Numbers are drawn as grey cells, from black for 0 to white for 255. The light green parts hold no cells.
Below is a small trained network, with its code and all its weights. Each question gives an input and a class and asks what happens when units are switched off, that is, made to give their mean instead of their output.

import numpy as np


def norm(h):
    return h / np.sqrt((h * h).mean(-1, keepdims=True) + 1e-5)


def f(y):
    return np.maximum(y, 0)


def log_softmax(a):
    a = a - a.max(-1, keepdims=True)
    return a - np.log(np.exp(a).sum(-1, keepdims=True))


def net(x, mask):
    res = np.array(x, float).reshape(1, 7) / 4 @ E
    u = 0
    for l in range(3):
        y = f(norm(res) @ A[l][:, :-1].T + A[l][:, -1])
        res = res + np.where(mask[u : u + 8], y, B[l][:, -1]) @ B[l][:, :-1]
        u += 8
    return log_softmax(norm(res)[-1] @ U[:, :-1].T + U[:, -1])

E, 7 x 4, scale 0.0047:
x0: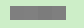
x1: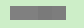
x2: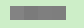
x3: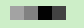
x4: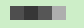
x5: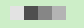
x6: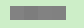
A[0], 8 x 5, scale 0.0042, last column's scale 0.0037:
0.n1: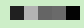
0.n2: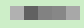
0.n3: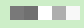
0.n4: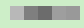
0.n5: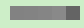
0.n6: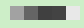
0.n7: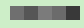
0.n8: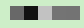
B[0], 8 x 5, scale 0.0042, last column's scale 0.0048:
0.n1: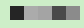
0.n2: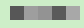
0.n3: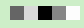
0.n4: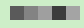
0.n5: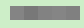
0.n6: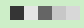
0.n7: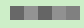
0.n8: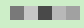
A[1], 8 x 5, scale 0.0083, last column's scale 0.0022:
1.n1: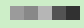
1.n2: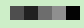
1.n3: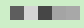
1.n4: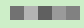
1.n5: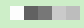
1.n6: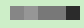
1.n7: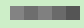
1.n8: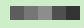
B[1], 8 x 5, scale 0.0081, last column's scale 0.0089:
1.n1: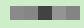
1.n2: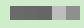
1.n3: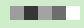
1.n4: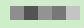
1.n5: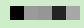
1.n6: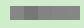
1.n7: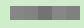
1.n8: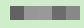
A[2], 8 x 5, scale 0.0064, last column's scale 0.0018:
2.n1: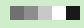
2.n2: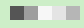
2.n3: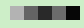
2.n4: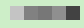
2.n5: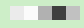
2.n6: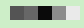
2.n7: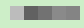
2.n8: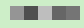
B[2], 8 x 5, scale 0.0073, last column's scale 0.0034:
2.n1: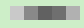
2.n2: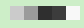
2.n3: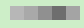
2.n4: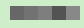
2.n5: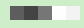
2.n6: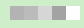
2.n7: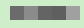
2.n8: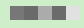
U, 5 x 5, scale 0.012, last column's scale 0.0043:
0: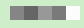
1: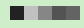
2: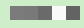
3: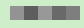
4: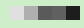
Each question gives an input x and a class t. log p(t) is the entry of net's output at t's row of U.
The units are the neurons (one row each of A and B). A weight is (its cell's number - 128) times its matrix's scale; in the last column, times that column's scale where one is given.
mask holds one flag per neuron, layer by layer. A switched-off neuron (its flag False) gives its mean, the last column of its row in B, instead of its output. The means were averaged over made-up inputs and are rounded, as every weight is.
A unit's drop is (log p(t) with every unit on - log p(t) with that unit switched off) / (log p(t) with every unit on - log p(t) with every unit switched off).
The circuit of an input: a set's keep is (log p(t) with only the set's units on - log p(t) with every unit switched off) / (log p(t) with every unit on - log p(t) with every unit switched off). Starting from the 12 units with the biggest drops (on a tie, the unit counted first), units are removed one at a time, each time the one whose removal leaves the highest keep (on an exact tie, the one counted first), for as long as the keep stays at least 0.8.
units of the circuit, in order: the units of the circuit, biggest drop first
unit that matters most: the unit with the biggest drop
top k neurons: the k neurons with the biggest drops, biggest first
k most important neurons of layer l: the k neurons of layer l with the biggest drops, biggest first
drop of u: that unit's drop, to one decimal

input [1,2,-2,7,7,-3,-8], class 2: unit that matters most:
2.n2
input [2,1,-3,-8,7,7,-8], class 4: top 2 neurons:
[2.n2 2.n1]
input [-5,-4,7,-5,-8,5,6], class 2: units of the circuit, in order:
[2.n5 1.n3]
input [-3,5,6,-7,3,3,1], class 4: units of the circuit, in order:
[2.n2 2.n1]
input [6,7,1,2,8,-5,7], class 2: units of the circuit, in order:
[1.n5 2.n6]
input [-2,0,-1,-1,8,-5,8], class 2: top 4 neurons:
[1.n5 1.n2 2.n6 2.n8]
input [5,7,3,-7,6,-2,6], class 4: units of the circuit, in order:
[2.n2 2.n1 1.n5 2.n5]
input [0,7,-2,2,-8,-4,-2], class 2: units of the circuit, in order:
[2.n5 1.n5]
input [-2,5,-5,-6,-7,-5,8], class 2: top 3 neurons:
[2.n5 1.n5 0.n6]
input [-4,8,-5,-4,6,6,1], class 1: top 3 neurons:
[1.n5 0.n6 2.n5]
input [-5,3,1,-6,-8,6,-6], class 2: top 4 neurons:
[2.n5 1.n3 1.n1 0.n3]
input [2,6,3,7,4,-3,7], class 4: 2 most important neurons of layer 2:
[2.n6 2.n5]
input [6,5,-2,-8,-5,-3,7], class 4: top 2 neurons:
[2.n2 1.n5]
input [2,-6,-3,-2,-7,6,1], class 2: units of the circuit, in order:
[2.n5]
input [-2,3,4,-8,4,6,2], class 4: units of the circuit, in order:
[2.n2 1.n3]
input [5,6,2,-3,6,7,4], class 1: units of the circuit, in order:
[1.n5 1.n3]
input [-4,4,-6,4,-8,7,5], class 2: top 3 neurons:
[2.n5 1.n3 0.n6]
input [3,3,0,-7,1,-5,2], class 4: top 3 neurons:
[2.n2 1.n5 2.n1]
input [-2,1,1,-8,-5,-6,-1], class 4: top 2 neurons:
[2.n2 1.n5]
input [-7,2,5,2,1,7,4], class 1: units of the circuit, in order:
[1.n5]
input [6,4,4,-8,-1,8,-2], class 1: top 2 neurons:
[1.n5 0.n6]
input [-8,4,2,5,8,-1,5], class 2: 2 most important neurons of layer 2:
[2.n6 2.n2]
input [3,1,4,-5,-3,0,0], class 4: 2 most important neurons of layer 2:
[2.n2 2.n5]
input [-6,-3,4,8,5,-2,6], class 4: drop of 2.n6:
0.6
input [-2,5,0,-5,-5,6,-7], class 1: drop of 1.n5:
1.5
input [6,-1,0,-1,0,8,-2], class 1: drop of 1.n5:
0.6
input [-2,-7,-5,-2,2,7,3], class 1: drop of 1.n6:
0.0
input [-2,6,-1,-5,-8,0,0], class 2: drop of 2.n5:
1.3
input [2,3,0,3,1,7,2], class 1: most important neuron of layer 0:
[0.n3]
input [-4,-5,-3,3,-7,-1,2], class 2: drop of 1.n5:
0.1
